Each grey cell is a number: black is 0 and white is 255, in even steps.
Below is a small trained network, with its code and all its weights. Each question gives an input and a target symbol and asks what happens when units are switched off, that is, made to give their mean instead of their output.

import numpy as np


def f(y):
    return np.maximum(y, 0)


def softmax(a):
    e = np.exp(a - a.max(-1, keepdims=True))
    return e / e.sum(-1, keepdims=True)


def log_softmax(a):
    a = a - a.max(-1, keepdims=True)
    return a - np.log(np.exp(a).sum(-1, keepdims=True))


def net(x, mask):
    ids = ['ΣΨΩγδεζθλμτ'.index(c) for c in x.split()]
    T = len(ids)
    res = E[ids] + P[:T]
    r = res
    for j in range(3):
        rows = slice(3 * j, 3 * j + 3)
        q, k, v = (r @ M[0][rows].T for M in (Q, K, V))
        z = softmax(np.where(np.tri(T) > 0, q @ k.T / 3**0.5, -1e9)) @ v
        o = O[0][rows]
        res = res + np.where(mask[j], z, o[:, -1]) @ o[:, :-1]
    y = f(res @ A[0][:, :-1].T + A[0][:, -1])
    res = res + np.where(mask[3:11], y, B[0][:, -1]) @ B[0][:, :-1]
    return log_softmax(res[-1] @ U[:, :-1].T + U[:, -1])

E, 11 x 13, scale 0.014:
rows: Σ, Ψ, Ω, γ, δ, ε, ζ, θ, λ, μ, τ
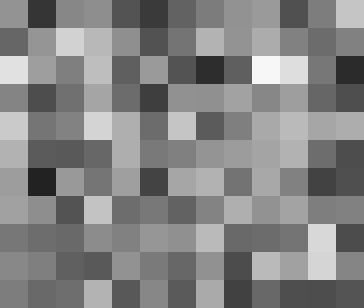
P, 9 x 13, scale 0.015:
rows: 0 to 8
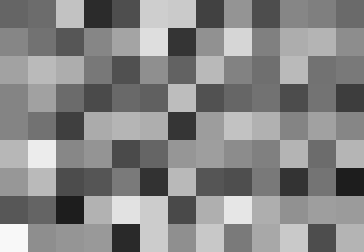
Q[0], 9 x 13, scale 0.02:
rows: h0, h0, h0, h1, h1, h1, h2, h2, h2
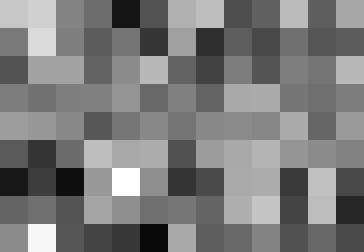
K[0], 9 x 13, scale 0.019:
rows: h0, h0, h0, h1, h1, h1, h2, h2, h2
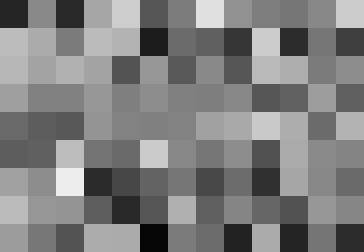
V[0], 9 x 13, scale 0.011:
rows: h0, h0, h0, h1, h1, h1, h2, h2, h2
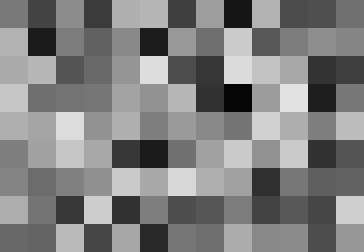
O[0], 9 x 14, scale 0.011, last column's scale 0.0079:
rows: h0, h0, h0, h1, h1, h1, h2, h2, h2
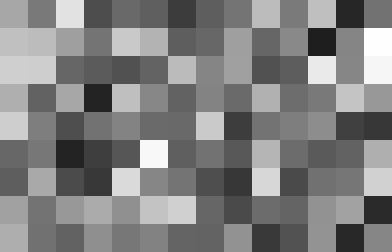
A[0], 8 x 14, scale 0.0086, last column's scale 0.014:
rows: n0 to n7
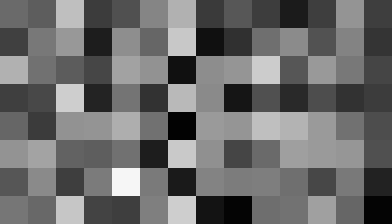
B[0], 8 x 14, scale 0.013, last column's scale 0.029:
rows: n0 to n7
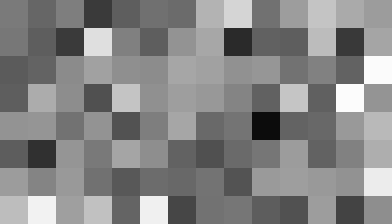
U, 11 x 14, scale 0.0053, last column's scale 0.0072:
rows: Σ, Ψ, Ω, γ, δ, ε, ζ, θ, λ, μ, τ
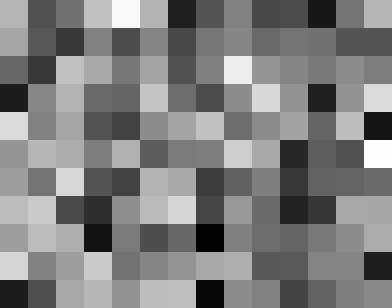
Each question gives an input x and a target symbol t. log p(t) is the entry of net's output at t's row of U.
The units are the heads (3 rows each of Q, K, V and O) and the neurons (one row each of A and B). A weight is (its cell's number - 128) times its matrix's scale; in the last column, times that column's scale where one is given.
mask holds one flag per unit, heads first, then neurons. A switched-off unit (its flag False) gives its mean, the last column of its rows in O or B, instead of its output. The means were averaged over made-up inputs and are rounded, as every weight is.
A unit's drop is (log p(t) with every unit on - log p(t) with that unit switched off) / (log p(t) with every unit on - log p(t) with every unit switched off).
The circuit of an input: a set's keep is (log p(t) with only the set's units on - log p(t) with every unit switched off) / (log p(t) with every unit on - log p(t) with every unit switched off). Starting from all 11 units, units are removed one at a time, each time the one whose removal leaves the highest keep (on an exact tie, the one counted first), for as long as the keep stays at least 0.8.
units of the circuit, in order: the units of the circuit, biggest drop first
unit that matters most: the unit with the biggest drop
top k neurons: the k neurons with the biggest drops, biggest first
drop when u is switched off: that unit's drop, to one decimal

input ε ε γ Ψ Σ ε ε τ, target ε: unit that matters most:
n2
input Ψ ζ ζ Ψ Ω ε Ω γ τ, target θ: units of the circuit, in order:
h0, n6
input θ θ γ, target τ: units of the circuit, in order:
n5, h0, h2
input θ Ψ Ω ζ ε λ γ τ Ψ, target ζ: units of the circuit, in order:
h0, h2, n7
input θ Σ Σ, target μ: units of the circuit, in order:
h2, h1
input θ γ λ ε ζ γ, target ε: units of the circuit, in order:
h0, n6, n4
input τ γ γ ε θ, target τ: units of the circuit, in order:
h0, n4, h1
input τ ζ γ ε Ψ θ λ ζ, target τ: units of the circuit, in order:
h0, h1, n4
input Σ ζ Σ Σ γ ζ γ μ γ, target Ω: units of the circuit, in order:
n5, h1, h2, h0
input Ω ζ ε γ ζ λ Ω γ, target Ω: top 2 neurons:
n5, n2
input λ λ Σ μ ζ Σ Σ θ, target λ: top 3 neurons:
n4, n2, n6
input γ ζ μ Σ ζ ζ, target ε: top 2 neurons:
n6, n4
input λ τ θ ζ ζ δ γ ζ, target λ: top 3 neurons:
n4, n2, n6
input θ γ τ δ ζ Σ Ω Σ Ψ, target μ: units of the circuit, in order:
h1
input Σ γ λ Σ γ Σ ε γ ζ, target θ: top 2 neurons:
n2, n6
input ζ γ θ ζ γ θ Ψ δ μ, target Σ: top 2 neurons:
n5, n6
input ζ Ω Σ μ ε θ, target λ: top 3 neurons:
n2, n5, n1
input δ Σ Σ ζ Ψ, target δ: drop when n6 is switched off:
0.8
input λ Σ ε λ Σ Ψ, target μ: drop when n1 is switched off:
0.0
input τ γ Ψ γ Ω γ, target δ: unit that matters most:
h2
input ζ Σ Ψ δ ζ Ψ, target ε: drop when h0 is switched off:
0.3
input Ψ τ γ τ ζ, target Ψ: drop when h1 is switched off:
0.3
